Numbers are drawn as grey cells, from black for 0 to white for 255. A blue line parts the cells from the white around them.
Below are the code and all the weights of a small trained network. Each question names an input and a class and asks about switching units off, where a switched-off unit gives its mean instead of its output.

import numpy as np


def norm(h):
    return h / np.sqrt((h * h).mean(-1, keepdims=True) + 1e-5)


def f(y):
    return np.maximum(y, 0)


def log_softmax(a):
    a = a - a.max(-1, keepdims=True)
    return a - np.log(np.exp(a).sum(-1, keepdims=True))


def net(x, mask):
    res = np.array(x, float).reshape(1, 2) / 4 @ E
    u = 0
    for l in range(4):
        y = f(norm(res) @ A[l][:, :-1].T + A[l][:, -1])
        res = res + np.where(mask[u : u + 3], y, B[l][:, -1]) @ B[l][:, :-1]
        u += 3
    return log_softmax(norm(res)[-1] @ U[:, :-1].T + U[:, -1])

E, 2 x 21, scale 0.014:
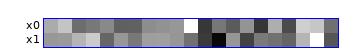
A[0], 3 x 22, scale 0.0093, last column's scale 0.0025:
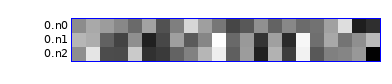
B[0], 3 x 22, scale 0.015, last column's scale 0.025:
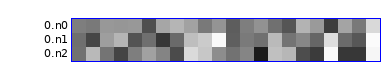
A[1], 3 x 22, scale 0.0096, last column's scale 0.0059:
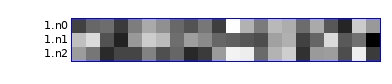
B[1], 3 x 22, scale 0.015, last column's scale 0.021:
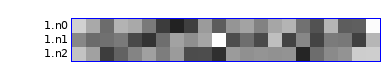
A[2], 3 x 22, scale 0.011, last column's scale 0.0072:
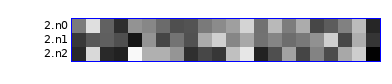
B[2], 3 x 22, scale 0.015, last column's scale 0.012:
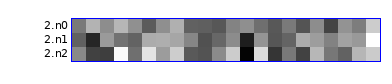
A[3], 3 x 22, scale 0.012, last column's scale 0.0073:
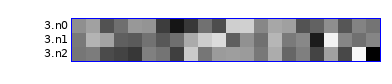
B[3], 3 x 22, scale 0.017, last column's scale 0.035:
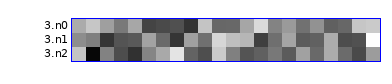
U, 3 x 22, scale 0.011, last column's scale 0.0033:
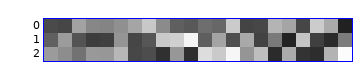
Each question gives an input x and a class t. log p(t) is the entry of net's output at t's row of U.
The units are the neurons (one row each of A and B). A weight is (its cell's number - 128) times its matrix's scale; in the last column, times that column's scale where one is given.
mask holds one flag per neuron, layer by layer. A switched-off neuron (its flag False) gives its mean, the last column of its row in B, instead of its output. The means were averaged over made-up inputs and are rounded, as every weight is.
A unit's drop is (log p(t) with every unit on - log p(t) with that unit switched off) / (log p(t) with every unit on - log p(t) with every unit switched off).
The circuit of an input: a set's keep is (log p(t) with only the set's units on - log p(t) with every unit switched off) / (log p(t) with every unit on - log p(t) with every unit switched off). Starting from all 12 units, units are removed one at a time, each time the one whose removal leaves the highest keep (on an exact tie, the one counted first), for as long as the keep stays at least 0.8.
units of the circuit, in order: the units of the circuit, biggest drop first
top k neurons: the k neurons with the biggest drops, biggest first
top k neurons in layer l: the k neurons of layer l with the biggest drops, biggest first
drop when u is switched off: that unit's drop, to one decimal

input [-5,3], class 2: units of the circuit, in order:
(0.n2, 0.n1)
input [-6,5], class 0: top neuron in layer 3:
(3.n1)
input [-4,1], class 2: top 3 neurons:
(0.n2, 0.n1, 0.n0)
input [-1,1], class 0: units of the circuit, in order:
(0.n2, 0.n1, 3.n1, 1.n0)
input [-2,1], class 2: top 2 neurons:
(0.n2, 0.n0)
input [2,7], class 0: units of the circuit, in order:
(0.n2, 0.n1, 3.n1)
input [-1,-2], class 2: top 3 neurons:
(0.n2, 0.n1, 0.n0)
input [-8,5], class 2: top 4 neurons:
(0.n2, 0.n1, 0.n0, 2.n1)
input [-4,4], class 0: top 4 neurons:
(0.n2, 0.n1, 3.n1, 1.n0)
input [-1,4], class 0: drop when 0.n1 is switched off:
0.5
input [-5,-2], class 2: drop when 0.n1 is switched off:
1.1
